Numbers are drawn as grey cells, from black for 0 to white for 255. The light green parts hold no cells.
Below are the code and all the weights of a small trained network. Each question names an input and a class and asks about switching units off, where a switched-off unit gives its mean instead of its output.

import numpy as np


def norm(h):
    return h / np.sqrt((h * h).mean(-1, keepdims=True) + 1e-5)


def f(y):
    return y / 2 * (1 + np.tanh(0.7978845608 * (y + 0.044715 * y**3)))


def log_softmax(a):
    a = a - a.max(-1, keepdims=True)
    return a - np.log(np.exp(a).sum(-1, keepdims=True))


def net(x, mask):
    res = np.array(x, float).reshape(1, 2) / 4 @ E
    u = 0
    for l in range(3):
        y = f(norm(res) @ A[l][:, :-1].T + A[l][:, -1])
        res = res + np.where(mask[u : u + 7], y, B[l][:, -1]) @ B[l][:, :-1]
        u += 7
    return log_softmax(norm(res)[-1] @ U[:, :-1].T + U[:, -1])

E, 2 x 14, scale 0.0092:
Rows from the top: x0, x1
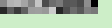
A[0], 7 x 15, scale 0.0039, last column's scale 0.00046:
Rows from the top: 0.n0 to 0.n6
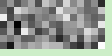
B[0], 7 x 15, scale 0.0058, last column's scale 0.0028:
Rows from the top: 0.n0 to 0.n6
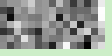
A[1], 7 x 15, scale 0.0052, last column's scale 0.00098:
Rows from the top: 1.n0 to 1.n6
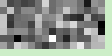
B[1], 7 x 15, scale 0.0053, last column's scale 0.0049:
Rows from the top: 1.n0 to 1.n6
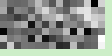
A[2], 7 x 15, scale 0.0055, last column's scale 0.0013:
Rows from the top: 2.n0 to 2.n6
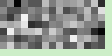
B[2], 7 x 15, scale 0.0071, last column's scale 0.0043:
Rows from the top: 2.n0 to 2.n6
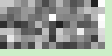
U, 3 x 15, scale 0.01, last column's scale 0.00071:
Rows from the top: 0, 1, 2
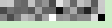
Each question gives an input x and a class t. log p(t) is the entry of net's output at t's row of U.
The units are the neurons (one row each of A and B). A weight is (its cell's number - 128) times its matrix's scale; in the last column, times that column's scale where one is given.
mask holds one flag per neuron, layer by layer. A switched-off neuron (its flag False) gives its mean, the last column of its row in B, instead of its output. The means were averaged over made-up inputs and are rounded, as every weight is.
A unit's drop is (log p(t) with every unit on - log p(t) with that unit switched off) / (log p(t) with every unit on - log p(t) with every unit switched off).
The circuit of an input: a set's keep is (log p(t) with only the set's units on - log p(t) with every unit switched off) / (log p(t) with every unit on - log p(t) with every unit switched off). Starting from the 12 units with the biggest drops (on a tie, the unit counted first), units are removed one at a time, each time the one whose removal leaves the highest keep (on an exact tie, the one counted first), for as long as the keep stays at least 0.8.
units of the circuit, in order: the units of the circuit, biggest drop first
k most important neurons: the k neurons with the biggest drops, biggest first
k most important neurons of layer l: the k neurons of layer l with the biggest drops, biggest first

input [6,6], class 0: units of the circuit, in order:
2.n4
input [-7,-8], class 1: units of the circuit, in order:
2.n3, 1.n6
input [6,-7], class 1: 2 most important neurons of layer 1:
1.n0, 1.n3
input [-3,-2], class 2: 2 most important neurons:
0.n2, 0.n0
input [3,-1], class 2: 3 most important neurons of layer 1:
1.n2, 1.n6, 1.n0
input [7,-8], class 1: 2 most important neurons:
2.n3, 1.n0
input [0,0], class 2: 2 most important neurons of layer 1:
1.n5, 1.n6
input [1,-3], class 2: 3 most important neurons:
0.n1, 0.n2, 1.n5
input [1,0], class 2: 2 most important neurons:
1.n5, 1.n1
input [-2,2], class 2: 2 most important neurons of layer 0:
0.n0, 0.n3
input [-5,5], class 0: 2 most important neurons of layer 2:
2.n3, 2.n0
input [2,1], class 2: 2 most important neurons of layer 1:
1.n5, 1.n1
